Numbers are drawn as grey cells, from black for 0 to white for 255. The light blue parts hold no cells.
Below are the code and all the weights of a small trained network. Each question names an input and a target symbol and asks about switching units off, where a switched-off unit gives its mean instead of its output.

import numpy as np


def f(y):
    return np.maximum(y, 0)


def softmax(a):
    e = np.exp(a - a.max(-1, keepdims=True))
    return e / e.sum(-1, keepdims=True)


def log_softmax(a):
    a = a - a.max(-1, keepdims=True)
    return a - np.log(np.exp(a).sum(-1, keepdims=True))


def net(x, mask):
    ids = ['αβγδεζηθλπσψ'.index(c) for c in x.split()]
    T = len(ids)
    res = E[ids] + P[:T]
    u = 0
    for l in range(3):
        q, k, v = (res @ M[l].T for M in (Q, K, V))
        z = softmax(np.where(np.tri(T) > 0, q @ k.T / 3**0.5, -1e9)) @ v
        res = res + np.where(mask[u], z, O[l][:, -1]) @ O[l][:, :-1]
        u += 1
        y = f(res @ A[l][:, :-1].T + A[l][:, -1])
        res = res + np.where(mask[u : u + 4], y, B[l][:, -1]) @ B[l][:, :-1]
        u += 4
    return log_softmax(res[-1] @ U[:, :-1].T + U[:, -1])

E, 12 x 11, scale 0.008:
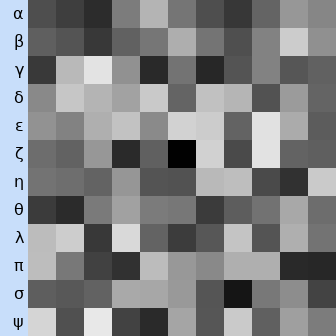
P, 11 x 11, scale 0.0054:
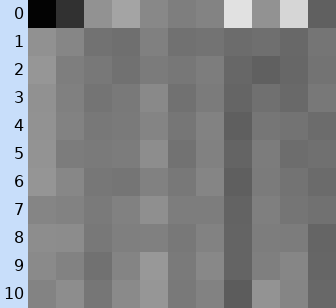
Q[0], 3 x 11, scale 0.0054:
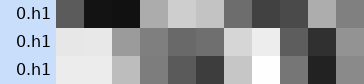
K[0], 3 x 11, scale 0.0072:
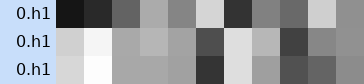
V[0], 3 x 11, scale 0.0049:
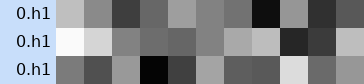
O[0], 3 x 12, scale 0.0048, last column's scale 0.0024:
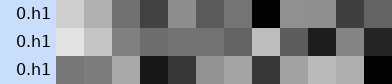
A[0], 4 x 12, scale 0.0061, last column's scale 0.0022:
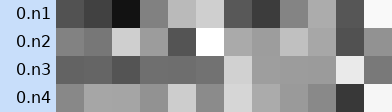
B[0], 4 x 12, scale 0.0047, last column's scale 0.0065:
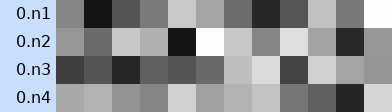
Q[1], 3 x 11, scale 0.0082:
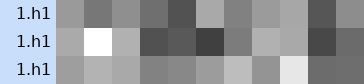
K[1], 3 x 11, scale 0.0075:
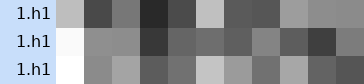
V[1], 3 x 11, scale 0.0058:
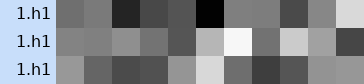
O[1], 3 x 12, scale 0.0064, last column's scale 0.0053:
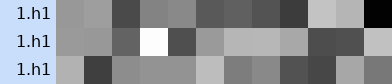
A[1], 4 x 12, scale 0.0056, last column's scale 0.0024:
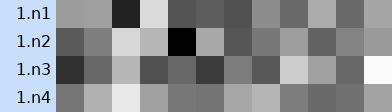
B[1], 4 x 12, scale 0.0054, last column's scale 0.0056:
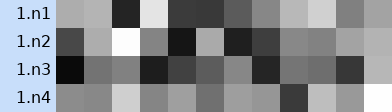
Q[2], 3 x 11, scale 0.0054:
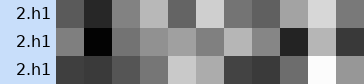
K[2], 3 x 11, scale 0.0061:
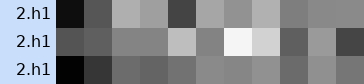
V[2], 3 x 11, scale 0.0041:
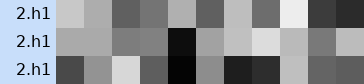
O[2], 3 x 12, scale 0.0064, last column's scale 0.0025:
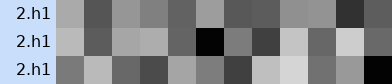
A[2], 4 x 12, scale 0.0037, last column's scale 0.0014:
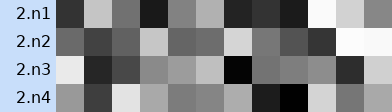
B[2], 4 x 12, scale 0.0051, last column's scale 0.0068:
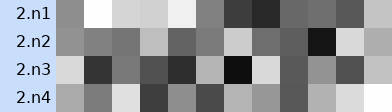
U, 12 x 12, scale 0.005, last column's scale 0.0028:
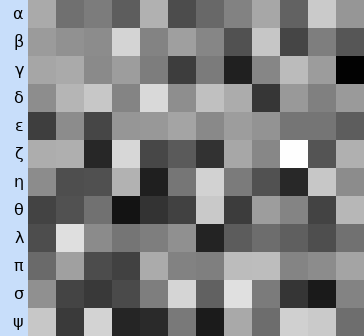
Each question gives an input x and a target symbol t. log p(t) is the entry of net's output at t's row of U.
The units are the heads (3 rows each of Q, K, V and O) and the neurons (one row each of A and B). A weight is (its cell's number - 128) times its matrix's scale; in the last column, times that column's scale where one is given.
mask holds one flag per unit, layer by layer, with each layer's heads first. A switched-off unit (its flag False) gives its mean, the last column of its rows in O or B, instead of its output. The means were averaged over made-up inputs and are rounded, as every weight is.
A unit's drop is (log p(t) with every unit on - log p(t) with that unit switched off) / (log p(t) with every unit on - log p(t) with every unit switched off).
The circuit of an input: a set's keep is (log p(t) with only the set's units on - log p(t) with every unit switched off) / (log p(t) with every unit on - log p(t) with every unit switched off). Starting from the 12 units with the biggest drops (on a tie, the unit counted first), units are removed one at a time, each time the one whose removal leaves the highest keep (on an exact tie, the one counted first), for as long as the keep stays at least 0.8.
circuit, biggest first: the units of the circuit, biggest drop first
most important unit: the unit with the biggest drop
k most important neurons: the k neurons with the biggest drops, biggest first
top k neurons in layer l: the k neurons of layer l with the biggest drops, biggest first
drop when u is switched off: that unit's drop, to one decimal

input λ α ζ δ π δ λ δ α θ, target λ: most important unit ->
1.h1
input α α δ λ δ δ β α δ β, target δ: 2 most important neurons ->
0.n1, 2.n1
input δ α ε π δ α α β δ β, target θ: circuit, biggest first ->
0.h1, 1.h1, 1.n3, 0.n1
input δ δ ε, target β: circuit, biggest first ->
1.h1, 0.n2, 2.h1
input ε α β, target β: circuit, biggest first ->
1.h1, 0.n2, 0.h1, 2.h1
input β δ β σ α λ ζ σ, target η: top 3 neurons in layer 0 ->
0.n3, 0.n1, 0.n2
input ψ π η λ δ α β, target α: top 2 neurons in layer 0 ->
0.n2, 0.n1
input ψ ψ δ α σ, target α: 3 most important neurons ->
0.n2, 1.n2, 0.n1
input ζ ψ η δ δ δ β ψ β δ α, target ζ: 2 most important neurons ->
1.n1, 0.n3
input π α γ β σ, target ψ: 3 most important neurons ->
2.n3, 0.n1, 2.n4
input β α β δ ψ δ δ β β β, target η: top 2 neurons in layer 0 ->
0.n3, 0.n2
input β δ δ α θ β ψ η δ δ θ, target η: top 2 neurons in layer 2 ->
2.n2, 2.n1
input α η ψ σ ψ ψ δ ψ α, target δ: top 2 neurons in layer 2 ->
2.n1, 2.n4
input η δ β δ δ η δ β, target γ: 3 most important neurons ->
2.n1, 0.n3, 0.n1
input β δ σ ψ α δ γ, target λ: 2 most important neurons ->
1.n2, 0.n1
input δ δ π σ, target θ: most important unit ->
0.h1
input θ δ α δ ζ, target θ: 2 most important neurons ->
1.n3, 0.n1
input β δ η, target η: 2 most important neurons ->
2.n2, 0.n4
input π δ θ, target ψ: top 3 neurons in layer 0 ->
0.n1, 0.n4, 0.n2
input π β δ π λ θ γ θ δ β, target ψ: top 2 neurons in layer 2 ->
2.n3, 2.n4
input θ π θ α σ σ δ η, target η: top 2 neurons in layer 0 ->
0.n4, 0.n1
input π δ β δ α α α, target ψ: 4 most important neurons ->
2.n3, 0.n1, 2.n4, 0.n4
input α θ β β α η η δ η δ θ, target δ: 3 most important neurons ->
0.n1, 2.n1, 2.n4
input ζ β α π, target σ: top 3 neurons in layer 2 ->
2.n3, 2.n4, 2.n1
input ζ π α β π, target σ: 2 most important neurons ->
2.n3, 1.n4
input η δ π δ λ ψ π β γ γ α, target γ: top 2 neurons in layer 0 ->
0.n3, 0.n1
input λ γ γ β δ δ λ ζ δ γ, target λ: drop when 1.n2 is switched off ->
0.3
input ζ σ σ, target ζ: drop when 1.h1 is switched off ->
0.9
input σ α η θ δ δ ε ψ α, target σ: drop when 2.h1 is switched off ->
0.4
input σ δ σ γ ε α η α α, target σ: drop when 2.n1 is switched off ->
0.0
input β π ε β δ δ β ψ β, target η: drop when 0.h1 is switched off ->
0.6
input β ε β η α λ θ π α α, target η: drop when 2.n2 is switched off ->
0.3
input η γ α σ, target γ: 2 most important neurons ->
0.n3, 2.n1
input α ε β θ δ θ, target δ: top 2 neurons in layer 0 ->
0.n1, 0.n3
